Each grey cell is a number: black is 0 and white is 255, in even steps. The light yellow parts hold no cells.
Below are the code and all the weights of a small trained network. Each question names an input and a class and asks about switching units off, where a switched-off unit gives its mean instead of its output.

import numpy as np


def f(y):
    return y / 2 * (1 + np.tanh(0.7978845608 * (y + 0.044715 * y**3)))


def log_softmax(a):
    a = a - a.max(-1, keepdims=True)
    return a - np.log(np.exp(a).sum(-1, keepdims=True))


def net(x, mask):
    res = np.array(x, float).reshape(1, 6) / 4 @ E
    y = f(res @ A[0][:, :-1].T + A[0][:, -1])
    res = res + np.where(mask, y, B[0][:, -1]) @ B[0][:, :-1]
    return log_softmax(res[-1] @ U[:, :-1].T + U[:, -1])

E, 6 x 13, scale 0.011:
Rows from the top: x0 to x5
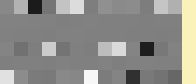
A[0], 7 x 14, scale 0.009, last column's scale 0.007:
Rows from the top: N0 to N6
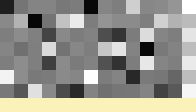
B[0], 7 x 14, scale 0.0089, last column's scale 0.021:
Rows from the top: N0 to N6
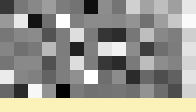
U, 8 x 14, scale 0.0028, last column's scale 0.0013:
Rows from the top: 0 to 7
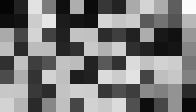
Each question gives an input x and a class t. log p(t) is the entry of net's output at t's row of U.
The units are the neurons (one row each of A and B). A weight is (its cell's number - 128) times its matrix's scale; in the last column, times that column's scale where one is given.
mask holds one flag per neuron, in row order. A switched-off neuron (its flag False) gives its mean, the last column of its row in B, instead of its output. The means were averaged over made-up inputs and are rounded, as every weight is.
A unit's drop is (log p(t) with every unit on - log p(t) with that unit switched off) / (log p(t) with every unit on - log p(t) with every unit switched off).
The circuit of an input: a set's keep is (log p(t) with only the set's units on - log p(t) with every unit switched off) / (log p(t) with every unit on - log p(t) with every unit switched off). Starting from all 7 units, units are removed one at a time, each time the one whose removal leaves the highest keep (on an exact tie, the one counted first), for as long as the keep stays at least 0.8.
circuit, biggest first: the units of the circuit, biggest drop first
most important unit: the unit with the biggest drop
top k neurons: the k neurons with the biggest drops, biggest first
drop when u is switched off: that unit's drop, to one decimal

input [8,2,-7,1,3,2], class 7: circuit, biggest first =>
(N4; N0)
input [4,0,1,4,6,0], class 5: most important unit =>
N5
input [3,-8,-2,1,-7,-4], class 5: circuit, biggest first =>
(N4; N2)
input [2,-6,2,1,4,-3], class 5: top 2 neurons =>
(N4; N2)
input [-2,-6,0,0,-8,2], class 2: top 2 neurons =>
(N3; N1)
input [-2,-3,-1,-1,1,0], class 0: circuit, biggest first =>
(N5; N1)
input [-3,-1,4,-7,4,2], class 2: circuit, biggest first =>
(N0; N1)
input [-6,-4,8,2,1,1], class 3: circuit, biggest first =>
(N0; N4)
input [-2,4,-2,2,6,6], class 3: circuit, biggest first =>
(N1; N4)
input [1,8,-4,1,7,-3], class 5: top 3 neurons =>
(N6; N4; N2)
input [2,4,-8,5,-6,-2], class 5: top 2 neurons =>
(N6; N5)
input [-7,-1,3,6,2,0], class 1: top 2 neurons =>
(N5; N6)
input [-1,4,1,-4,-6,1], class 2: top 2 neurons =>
(N0; N1)
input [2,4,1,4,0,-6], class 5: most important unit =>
N6
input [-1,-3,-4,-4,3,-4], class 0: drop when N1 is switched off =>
0.9
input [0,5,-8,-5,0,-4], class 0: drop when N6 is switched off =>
-0.1
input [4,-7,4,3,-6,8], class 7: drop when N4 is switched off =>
0.0
